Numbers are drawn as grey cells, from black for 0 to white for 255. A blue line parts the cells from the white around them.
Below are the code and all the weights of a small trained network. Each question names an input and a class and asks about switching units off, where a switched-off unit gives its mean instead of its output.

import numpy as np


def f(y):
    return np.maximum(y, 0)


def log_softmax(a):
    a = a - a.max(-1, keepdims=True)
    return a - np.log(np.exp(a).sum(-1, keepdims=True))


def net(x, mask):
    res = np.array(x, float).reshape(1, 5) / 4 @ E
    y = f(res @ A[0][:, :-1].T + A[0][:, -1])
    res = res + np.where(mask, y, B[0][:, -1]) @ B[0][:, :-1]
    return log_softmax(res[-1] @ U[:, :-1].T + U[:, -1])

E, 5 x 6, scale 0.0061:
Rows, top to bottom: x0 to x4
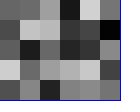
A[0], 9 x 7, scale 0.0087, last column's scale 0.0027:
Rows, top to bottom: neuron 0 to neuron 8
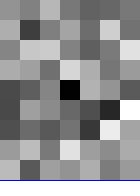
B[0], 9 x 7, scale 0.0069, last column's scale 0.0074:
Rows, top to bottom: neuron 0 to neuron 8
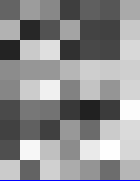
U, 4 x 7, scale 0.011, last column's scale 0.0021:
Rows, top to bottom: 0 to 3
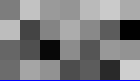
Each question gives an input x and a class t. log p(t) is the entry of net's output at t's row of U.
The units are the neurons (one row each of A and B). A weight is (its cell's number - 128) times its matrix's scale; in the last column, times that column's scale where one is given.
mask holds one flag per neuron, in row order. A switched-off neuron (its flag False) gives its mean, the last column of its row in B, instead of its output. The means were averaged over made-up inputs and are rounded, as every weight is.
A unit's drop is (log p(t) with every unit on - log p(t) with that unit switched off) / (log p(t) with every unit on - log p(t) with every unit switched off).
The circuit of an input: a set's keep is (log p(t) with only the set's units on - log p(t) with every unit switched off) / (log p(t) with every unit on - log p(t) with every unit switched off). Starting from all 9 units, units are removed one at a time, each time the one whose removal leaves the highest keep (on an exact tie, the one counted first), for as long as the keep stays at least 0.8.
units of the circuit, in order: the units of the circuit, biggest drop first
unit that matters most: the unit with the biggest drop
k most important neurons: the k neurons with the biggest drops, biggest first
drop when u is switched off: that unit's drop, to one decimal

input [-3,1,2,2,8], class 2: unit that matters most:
neuron 2
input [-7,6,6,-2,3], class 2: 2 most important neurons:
[neuron 6; neuron 4]
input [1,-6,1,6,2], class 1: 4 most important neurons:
[neuron 1; neuron 4; neuron 8; neuron 2]
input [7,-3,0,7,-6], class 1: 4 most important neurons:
[neuron 7; neuron 8; neuron 2; neuron 6]
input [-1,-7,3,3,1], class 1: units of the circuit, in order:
[neuron 1; neuron 8]
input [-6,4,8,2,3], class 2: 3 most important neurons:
[neuron 2; neuron 4; neuron 6]
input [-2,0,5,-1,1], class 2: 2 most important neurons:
[neuron 2; neuron 6]
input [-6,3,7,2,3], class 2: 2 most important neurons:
[neuron 2; neuron 4]
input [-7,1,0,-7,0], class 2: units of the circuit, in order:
[neuron 6; neuron 4]
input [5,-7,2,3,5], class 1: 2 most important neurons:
[neuron 7; neuron 1]
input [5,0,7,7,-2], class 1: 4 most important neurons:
[neuron 2; neuron 7; neuron 5; neuron 8]
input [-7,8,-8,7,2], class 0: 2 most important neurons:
[neuron 7; neuron 3]
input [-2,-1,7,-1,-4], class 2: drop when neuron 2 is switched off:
0.1
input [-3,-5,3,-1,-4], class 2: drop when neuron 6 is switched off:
0.2
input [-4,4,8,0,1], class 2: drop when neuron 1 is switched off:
-0.2
